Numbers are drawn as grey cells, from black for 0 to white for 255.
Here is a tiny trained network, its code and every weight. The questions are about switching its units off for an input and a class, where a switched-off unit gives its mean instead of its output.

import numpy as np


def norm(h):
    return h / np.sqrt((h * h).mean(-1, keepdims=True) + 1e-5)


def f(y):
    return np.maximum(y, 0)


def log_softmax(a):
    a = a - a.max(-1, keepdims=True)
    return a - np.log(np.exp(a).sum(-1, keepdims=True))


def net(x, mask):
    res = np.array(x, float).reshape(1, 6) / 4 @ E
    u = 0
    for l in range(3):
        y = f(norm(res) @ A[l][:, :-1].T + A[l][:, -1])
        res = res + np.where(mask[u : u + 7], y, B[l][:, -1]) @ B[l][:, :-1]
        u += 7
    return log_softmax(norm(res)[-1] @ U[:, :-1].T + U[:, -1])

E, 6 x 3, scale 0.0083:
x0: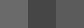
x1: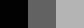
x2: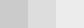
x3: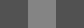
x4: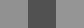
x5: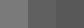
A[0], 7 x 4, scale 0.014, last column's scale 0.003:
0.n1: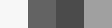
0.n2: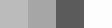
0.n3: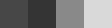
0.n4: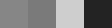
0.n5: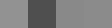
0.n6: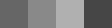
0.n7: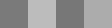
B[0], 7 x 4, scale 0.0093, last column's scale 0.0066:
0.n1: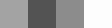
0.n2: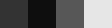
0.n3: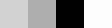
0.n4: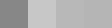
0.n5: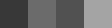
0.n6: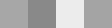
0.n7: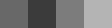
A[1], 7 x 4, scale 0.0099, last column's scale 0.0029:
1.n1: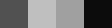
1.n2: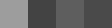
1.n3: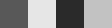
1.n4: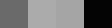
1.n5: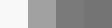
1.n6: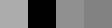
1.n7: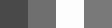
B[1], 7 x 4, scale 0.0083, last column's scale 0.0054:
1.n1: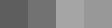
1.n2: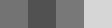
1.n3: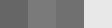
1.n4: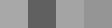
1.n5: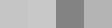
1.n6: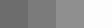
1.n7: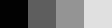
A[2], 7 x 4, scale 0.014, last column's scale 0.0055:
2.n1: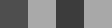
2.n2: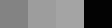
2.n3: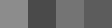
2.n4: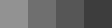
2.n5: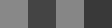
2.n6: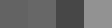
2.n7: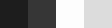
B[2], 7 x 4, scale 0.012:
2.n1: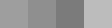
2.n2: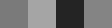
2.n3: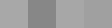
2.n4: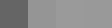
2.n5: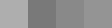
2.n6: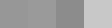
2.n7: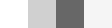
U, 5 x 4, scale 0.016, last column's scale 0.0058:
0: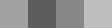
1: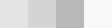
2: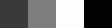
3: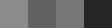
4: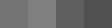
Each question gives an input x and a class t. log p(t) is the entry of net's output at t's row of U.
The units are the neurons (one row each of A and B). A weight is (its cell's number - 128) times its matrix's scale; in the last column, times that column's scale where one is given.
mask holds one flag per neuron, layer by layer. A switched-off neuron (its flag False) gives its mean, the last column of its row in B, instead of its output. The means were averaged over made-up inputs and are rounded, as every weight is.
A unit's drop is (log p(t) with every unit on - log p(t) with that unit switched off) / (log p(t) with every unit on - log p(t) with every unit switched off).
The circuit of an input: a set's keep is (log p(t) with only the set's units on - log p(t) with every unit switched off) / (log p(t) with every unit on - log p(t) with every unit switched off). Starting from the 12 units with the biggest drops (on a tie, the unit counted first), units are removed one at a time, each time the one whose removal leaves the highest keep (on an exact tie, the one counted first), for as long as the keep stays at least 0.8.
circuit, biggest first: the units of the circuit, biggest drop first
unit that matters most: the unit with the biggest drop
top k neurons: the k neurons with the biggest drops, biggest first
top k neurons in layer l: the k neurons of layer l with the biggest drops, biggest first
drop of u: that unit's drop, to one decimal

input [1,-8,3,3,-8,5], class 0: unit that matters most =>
0.n2
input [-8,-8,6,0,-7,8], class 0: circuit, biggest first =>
0.n2, 2.n7, 0.n7
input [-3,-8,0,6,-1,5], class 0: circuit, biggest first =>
0.n2, 2.n7
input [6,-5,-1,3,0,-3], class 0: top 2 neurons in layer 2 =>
2.n7, 2.n1
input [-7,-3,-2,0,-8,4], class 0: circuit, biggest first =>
0.n2, 0.n7
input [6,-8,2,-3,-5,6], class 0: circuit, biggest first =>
0.n2, 2.n7
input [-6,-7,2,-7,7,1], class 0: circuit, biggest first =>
0.n2, 2.n7
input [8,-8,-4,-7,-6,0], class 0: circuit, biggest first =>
2.n7, 0.n3
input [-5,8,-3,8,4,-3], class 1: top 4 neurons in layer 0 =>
0.n2, 0.n7, 0.n5, 0.n6
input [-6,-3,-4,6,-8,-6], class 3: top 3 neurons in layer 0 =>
0.n6, 0.n1, 0.n4
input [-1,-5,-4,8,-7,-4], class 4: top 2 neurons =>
2.n7, 0.n6
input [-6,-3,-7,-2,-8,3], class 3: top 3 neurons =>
2.n7, 0.n6, 1.n7
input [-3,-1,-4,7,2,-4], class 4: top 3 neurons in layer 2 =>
2.n7, 2.n3, 2.n5
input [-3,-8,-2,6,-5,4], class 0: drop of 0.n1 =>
0.1
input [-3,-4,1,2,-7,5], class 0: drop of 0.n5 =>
0.0
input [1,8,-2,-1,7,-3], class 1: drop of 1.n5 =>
-0.2
